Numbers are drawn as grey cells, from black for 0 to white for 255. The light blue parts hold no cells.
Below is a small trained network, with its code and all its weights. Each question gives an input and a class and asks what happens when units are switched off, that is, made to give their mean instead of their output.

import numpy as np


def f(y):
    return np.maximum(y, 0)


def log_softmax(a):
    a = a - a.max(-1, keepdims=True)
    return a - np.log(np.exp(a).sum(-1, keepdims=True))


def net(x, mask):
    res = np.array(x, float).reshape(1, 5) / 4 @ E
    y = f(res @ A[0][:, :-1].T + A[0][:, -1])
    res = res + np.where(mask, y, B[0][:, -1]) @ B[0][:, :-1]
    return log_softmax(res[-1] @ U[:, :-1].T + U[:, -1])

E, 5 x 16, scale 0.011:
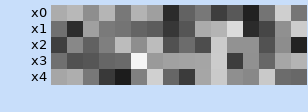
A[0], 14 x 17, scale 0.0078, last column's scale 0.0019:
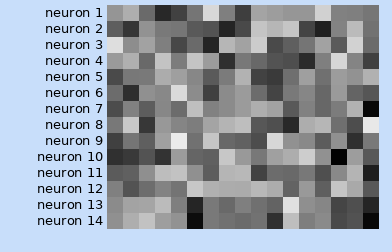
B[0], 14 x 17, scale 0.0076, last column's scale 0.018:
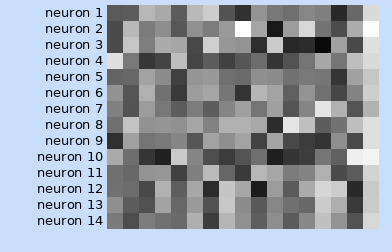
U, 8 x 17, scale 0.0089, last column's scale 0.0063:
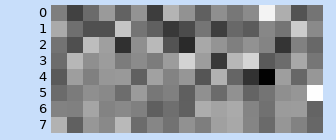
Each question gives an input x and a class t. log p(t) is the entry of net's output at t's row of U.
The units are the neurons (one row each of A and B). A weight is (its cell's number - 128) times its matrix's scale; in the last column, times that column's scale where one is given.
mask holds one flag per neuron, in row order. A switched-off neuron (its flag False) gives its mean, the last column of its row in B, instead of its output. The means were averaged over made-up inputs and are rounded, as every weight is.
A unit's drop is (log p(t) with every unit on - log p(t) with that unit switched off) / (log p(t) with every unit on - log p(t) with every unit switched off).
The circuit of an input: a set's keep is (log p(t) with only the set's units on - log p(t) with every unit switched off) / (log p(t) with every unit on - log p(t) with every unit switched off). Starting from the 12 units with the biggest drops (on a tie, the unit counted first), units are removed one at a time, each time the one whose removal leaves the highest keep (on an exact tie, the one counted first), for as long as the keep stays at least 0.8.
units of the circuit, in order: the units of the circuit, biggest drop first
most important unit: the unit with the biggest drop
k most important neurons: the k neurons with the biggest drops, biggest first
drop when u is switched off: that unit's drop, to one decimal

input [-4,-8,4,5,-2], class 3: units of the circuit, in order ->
(neuron 8)
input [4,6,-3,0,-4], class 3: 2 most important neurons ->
(neuron 2; neuron 10)
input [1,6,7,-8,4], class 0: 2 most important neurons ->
(neuron 13; neuron 14)
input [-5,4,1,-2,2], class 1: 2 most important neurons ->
(neuron 10; neuron 8)
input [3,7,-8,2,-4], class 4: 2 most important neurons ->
(neuron 3; neuron 8)
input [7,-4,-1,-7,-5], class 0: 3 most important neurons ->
(neuron 14; neuron 10; neuron 13)
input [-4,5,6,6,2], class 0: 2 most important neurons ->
(neuron 12; neuron 3)
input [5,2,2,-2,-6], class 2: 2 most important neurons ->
(neuron 10; neuron 6)
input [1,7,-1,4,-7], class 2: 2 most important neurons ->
(neuron 11; neuron 6)
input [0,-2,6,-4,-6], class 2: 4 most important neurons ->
(neuron 3; neuron 6; neuron 11; neuron 5)
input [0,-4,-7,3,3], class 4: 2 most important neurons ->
(neuron 3; neuron 2)
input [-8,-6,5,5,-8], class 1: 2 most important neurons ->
(neuron 10; neuron 1)
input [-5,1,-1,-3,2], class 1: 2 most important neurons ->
(neuron 10; neuron 12)
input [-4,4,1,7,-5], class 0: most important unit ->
neuron 12
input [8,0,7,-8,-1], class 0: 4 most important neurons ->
(neuron 14; neuron 13; neuron 10; neuron 3)
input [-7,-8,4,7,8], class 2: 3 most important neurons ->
(neuron 1; neuron 2; neuron 4)
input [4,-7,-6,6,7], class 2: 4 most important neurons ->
(neuron 1; neuron 2; neuron 13; neuron 14)
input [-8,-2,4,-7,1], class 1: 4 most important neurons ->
(neuron 10; neuron 12; neuron 7; neuron 11)
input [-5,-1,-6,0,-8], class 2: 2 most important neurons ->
(neuron 11; neuron 6)
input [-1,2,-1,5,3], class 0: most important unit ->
neuron 12
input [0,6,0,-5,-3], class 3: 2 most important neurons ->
(neuron 2; neuron 12)
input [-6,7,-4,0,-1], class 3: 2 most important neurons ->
(neuron 2; neuron 4)
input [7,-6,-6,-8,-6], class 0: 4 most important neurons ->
(neuron 14; neuron 10; neuron 13; neuron 2)
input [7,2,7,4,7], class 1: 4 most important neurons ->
(neuron 4; neuron 3; neuron 11; neuron 6)
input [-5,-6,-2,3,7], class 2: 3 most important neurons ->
(neuron 1; neuron 2; neuron 4)
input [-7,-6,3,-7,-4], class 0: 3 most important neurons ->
(neuron 13; neuron 14; neuron 4)
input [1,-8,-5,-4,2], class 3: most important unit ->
neuron 8
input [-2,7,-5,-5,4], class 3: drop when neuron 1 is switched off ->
0.0
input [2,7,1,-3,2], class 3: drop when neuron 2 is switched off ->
0.5
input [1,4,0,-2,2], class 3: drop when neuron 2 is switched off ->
0.2
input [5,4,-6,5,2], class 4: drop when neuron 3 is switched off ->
1.8
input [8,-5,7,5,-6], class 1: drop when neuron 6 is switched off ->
0.0
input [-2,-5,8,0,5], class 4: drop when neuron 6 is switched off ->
0.1
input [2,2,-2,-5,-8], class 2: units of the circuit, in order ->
(neuron 6)
